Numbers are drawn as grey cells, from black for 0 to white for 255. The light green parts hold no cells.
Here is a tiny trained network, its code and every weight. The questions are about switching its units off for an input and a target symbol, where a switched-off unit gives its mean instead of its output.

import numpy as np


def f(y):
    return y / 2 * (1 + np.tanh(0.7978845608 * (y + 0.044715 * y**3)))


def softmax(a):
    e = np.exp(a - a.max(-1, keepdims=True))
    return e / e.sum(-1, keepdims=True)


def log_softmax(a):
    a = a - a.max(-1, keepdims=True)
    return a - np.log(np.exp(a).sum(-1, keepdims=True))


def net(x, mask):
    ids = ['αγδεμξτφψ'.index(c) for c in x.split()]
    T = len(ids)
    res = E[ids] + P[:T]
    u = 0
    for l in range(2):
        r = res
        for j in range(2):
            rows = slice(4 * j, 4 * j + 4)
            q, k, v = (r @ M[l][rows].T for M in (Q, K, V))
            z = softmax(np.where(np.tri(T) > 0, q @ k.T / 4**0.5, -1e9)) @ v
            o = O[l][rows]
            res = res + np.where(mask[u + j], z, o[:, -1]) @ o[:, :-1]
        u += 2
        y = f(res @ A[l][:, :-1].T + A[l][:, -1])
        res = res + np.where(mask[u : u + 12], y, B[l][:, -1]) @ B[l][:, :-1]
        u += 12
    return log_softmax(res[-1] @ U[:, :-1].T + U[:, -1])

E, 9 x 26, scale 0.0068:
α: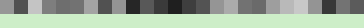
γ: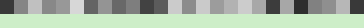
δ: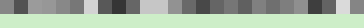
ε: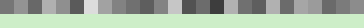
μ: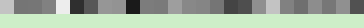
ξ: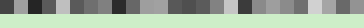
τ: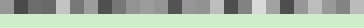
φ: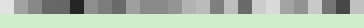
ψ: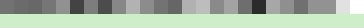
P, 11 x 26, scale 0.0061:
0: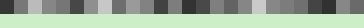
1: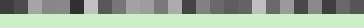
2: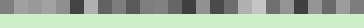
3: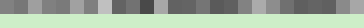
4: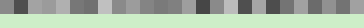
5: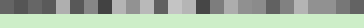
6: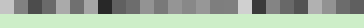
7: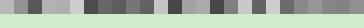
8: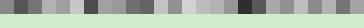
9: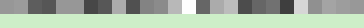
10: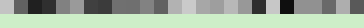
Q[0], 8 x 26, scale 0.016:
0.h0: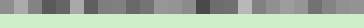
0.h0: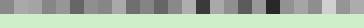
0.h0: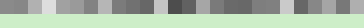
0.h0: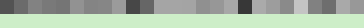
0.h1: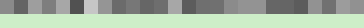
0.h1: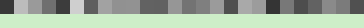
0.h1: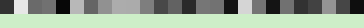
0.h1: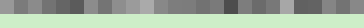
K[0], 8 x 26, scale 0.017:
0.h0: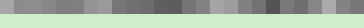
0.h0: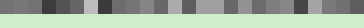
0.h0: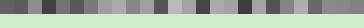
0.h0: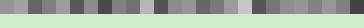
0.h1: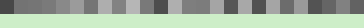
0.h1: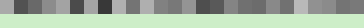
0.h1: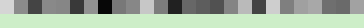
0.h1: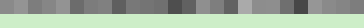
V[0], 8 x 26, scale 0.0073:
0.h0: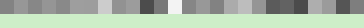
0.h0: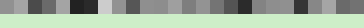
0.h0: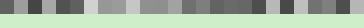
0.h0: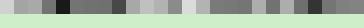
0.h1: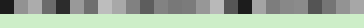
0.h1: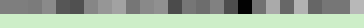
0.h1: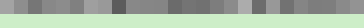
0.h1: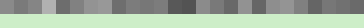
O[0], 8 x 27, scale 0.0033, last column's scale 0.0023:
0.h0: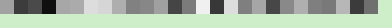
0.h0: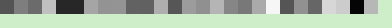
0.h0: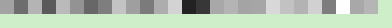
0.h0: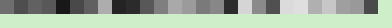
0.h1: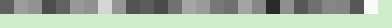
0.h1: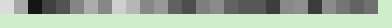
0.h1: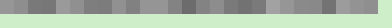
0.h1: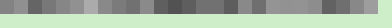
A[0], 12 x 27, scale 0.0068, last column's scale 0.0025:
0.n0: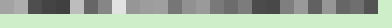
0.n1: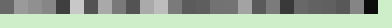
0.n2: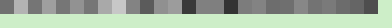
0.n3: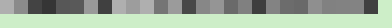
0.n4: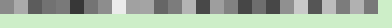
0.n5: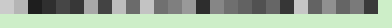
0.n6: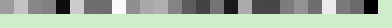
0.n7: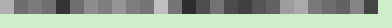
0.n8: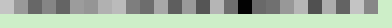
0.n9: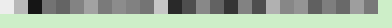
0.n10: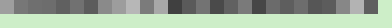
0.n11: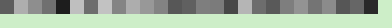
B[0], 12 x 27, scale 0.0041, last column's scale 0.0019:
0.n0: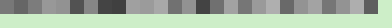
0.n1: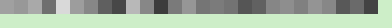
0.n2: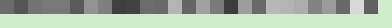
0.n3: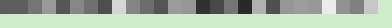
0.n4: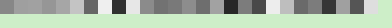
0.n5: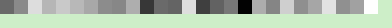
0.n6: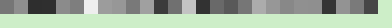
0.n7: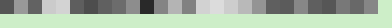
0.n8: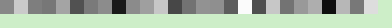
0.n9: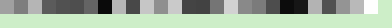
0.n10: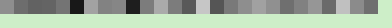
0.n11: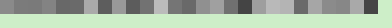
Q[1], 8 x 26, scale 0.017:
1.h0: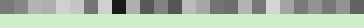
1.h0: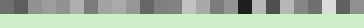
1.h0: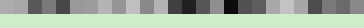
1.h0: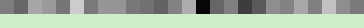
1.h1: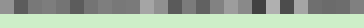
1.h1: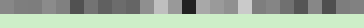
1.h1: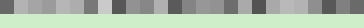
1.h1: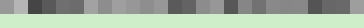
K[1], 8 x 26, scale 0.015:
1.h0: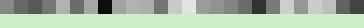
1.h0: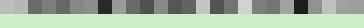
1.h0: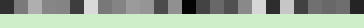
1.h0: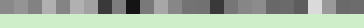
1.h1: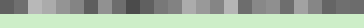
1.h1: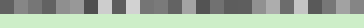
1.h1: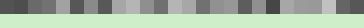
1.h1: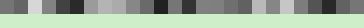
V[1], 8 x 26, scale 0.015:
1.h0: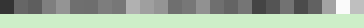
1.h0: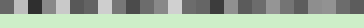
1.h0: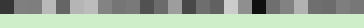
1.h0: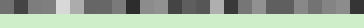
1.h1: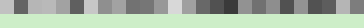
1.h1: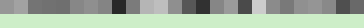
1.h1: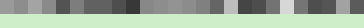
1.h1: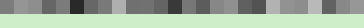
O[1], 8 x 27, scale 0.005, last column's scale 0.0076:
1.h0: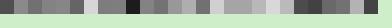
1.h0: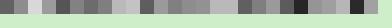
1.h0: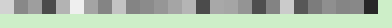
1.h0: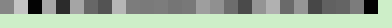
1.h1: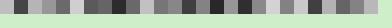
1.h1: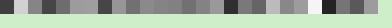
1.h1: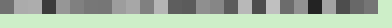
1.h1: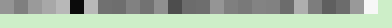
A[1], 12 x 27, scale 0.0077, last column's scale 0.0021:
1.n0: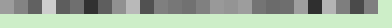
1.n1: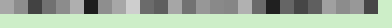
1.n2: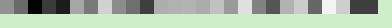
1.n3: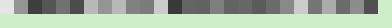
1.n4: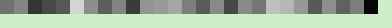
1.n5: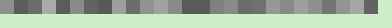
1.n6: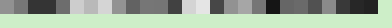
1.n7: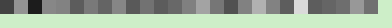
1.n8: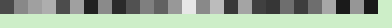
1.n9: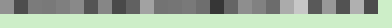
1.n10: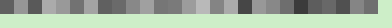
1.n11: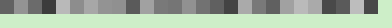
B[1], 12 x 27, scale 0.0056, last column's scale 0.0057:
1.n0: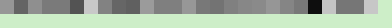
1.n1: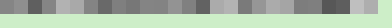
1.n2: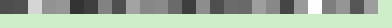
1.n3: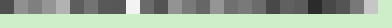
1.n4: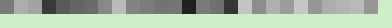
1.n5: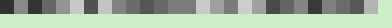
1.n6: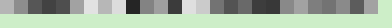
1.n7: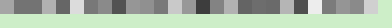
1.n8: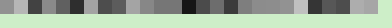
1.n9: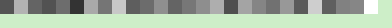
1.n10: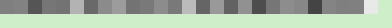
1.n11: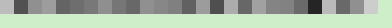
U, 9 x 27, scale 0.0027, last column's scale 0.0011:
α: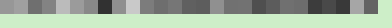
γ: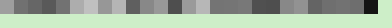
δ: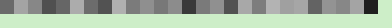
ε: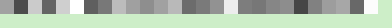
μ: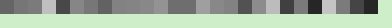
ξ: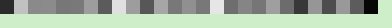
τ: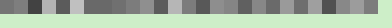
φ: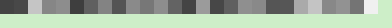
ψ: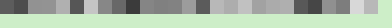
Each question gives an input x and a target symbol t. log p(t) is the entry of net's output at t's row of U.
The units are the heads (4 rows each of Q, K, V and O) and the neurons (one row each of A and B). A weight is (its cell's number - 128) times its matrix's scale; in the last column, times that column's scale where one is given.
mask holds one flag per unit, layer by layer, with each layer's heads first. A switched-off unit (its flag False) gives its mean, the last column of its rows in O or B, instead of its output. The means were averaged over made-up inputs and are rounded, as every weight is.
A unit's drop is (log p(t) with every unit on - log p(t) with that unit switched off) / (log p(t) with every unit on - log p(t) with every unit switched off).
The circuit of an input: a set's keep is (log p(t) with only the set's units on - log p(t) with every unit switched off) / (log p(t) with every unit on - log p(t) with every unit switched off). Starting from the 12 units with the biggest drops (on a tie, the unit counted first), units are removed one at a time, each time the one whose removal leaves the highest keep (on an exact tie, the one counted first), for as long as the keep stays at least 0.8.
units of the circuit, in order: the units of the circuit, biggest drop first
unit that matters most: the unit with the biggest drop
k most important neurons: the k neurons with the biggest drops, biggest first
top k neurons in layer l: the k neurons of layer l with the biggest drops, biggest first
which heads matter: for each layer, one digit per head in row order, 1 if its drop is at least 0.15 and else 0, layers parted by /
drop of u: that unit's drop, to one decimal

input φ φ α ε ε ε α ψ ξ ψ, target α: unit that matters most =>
0.n4
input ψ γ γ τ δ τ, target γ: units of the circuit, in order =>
[0.h0; 1.n6]
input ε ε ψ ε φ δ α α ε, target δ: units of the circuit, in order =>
[1.h1; 1.n4; 1.h0; 0.n8]
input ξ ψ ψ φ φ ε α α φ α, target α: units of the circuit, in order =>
[1.h0; 1.n3; 1.h1]
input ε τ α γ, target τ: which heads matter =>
00 / 11
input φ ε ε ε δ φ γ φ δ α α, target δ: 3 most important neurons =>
[0.n5; 0.n3; 1.n4]
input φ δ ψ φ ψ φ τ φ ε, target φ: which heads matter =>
00 / 10
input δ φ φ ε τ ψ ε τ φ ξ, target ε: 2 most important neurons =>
[0.n4; 0.n5]
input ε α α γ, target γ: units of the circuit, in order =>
[1.n6; 1.h0; 1.h1]
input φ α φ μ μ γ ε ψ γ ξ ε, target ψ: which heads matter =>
00 / 10
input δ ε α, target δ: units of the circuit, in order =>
[1.h1; 1.h0; 1.n4]
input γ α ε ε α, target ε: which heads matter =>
01 / 10
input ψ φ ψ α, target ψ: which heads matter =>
01 / 10
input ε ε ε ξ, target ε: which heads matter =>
00 / 10
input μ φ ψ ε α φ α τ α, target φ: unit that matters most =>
0.n8
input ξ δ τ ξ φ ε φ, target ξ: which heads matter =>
01 / 11
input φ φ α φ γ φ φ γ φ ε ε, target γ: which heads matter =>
10 / 01
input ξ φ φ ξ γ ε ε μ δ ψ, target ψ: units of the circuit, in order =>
[0.h1; 1.h0]
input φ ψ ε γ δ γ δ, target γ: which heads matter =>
10 / 01
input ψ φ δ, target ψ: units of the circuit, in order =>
[1.h0]
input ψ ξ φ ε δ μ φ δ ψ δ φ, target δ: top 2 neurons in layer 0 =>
[0.n5; 0.n3]
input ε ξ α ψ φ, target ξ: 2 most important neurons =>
[0.n8; 0.n4]
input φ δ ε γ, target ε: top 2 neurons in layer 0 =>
[0.n8; 0.n9]
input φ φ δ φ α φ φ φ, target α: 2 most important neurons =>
[0.n9; 1.n3]
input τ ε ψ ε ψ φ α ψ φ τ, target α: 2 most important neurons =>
[0.n4; 0.n5]
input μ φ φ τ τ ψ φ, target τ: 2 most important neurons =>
[1.n7; 0.n9]
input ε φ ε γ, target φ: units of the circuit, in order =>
[1.h0]
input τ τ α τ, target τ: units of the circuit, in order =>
[1.h0; 1.n7]
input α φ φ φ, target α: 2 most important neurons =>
[1.n3; 0.n9]
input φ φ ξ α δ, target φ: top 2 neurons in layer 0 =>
[0.n8; 0.n3]
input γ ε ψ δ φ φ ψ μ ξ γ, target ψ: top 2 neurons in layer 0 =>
[0.n9; 0.n8]
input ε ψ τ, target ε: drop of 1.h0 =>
0.9
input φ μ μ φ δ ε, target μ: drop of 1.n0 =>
0.1
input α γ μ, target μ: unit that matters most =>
0.h1
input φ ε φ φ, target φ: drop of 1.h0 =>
0.7
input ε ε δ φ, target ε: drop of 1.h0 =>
0.9
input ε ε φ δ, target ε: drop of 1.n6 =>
0.0
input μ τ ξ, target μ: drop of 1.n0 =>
0.1
